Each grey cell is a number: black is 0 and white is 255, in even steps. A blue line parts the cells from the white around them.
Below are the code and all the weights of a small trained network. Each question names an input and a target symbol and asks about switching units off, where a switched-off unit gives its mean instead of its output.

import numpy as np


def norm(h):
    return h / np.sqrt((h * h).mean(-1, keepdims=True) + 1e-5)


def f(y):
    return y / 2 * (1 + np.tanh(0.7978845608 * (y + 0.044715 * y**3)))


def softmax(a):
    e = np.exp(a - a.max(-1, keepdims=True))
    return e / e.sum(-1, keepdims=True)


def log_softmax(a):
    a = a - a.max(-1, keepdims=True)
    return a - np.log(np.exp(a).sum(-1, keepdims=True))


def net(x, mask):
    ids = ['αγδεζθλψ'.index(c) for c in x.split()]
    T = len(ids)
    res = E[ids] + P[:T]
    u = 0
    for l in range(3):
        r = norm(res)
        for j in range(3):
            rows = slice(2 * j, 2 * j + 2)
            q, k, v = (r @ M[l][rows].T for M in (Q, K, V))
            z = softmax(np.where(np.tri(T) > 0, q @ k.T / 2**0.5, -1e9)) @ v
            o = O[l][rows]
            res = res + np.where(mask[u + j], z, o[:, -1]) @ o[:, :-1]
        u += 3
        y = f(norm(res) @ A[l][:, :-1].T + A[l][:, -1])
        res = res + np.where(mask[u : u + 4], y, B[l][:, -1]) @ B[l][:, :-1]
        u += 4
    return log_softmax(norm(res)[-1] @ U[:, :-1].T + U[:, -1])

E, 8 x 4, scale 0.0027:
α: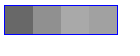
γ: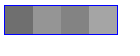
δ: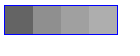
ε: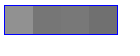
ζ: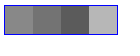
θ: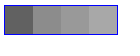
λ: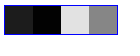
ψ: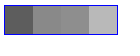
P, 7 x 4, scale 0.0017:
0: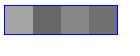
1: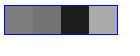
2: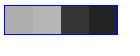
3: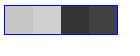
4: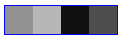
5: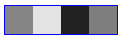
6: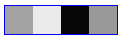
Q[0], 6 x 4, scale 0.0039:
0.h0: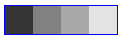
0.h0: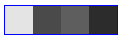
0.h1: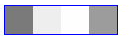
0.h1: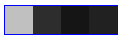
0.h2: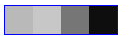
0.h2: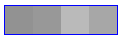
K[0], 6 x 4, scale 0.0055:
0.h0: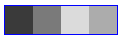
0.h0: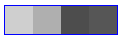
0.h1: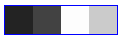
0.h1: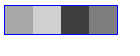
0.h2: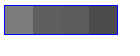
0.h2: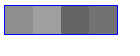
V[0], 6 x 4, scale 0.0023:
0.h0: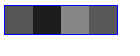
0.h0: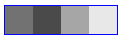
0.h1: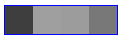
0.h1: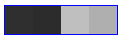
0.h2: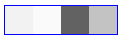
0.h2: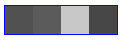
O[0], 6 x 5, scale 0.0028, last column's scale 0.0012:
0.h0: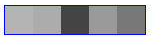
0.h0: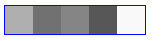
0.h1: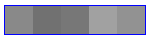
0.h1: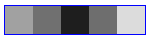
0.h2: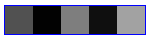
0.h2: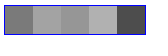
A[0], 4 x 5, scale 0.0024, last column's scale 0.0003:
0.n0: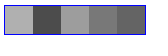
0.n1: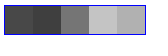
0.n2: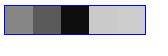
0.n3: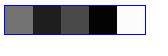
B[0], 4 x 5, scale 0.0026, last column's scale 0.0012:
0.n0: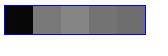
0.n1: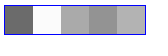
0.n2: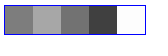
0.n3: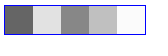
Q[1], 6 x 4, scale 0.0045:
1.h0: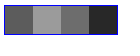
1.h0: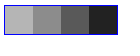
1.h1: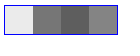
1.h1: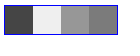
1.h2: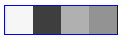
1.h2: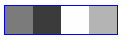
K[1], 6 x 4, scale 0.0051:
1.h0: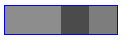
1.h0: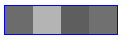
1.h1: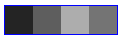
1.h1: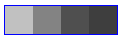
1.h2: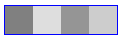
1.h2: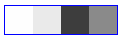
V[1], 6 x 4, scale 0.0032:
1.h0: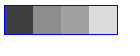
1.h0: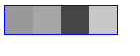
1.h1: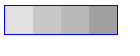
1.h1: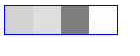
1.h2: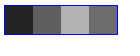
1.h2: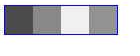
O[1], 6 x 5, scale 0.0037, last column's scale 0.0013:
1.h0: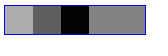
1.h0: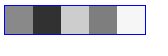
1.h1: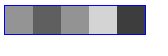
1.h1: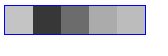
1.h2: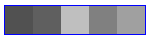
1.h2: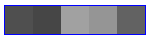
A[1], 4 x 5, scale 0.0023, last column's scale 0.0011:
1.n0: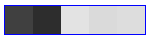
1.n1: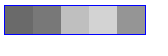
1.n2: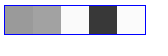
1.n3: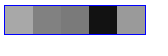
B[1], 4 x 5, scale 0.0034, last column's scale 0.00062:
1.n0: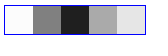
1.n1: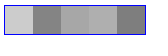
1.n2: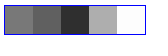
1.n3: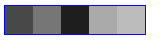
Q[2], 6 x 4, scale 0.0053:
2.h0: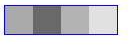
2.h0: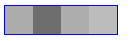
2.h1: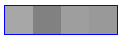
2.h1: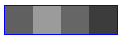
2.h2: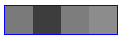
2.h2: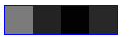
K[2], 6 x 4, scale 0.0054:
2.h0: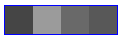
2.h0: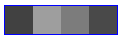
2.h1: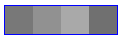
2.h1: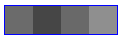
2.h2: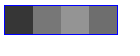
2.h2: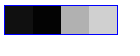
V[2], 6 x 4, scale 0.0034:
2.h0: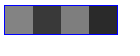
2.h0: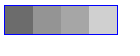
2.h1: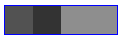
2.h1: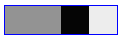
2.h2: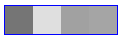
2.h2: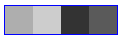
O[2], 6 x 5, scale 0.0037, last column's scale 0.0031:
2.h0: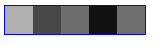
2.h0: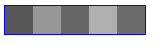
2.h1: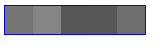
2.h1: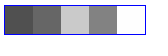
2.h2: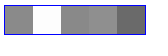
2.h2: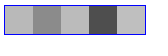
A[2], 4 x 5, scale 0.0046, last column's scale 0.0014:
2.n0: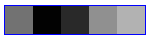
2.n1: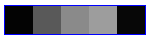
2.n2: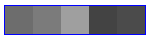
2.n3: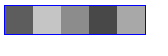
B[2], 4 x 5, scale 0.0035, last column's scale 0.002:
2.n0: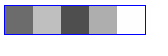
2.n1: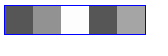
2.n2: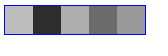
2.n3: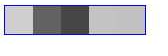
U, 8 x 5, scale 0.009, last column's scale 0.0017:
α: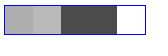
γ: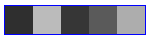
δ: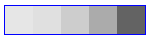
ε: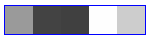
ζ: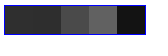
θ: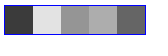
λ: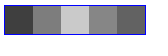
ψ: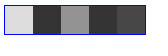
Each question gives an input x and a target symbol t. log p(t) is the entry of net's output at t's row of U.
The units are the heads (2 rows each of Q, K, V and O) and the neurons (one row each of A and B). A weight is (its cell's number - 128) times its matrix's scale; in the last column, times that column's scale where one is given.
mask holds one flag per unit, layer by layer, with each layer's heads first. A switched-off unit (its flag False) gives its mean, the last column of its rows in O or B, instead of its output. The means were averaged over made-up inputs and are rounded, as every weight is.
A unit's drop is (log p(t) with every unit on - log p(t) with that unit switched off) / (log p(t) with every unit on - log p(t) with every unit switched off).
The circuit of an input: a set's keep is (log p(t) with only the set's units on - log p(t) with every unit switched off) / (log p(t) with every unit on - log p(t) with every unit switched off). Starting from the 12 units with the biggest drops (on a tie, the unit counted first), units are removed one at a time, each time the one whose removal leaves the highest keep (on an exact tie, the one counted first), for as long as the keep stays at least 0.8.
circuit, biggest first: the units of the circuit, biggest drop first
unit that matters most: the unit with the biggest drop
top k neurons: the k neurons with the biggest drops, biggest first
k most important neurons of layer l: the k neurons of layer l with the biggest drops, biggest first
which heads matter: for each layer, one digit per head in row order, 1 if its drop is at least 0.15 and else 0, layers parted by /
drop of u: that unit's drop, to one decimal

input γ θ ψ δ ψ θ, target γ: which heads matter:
101 / 011 / 010
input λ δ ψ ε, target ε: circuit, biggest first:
[1.h1 0.h2 2.h2]
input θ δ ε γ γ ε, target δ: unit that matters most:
0.h1
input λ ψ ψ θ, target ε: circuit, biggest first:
[1.h1 0.h2]
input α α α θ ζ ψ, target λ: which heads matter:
001 / 001 / 000
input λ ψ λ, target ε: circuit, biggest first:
[0.h2 1.h0]
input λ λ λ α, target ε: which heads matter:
001 / 010 / 000
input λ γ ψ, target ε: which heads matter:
001 / 010 / 000
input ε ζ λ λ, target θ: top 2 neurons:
[0.n1 0.n0]
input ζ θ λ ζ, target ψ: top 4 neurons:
[0.n3 2.n0 2.n2 2.n3]
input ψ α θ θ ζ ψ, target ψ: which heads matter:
011 / 001 / 000
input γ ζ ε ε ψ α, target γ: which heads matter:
111 / 111 / 010
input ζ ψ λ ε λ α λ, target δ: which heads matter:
001 / 000 / 000
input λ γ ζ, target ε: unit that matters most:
1.h1
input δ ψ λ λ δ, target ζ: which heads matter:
010 / 101 / 101
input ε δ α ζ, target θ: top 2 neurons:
[0.n1 0.n0]
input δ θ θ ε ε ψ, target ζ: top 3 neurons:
[0.n0 0.n3 1.n0]
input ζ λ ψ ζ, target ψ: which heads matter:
111 / 111 / 101
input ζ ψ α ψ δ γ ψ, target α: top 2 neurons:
[2.n3 0.n3]
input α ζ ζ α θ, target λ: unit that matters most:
0.h2
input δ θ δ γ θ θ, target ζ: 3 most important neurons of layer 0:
[0.n0 0.n3 0.n2]
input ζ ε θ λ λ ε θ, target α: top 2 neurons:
[0.n0 0.n3]
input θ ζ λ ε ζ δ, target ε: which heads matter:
000 / 111 / 000
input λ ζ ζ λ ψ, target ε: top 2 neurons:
[1.n0 2.n0]
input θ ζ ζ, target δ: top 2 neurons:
[0.n3 0.n2]
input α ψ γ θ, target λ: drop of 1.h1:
0.0
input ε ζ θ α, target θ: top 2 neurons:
[0.n0 0.n1]
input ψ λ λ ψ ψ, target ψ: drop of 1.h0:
0.1
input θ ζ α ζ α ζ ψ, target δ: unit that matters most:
0.h1
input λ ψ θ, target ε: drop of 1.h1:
0.7
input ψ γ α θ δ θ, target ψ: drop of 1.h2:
0.3
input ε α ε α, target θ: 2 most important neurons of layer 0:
[0.n1 0.n0]
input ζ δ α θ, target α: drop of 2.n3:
0.3
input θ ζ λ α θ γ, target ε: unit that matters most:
1.h2
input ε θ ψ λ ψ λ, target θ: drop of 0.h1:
0.9
